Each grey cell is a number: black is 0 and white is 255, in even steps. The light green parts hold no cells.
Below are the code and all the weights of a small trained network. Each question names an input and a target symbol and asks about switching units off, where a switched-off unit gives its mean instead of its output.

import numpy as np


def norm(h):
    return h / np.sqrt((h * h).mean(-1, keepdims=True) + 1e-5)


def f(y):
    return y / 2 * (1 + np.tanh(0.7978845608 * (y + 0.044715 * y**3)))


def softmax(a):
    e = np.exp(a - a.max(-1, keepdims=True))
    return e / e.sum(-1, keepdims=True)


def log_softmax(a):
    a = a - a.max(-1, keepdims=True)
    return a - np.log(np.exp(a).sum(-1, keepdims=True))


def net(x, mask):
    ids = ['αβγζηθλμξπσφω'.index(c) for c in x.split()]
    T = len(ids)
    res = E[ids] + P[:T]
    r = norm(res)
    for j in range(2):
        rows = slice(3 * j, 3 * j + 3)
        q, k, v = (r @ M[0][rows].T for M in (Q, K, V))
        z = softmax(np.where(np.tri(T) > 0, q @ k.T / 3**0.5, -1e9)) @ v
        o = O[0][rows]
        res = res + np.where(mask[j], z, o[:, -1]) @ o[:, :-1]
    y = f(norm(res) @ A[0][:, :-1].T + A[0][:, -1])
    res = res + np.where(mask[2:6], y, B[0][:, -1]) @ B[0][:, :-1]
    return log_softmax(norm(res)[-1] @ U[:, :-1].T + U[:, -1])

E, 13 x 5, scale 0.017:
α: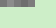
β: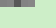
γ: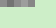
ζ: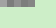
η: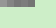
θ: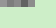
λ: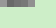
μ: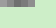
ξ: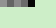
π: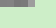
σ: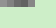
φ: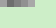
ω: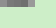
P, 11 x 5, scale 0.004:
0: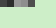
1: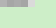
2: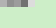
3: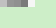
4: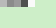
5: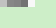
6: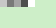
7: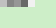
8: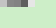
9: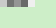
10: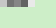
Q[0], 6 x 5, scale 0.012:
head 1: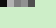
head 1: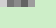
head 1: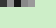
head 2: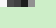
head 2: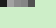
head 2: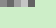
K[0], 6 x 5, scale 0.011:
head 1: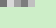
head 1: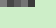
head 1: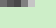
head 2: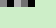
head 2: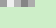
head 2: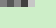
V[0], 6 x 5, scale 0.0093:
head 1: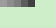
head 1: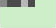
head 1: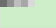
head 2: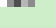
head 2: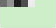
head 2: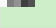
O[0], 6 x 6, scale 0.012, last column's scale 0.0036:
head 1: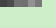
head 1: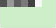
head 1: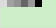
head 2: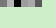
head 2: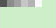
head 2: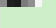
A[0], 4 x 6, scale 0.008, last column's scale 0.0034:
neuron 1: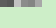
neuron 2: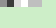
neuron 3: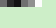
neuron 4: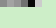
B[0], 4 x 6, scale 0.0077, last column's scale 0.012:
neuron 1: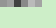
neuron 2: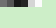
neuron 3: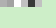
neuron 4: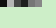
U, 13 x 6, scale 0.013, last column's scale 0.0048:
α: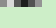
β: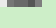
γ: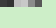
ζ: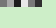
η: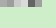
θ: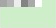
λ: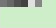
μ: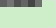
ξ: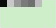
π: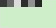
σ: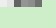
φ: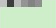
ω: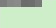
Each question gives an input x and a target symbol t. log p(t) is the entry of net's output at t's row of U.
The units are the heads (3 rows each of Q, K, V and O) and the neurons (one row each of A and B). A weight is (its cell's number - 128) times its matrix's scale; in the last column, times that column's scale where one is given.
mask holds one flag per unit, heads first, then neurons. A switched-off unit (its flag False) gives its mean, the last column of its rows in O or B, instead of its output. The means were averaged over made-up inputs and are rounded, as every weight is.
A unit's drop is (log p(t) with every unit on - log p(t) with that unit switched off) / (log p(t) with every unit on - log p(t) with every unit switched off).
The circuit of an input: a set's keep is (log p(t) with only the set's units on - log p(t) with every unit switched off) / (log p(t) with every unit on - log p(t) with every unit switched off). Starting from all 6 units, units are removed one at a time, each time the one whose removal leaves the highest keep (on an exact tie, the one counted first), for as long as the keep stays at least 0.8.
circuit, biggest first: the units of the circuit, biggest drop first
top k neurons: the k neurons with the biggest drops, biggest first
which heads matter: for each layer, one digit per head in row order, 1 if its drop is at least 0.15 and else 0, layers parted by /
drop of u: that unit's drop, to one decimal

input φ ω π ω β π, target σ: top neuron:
(neuron 2)
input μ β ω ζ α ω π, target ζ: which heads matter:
01
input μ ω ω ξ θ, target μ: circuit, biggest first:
(head 2; head 1)
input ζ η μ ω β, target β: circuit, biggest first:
(head 2; neuron 3)
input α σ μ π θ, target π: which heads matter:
01
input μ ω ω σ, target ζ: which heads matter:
01
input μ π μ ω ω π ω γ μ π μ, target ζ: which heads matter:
01
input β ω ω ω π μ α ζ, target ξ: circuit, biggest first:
(head 1; head 2)
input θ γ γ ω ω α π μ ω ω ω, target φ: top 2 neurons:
(neuron 3; neuron 2)
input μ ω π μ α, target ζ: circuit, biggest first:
(head 2; neuron 2)
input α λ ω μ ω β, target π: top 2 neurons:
(neuron 4; neuron 3)
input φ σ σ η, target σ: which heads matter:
10
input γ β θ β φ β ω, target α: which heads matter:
01
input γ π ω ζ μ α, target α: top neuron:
(neuron 4)
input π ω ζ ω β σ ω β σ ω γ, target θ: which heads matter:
11
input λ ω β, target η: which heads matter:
00
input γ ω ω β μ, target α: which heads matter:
01
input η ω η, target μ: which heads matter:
11
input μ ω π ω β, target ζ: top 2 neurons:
(neuron 2; neuron 3)
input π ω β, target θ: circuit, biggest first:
(head 2)
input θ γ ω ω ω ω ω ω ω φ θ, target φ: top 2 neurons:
(neuron 3; neuron 2)
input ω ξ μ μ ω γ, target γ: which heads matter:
10
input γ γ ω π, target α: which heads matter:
01
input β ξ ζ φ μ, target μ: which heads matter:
11
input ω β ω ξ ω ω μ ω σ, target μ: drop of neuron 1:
0.0
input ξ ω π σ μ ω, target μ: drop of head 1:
0.5
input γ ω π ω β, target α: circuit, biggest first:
(head 2)
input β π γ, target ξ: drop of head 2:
0.2
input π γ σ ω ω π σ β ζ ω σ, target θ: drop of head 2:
0.3
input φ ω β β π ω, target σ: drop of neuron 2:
0.1
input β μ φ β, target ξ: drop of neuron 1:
0.0
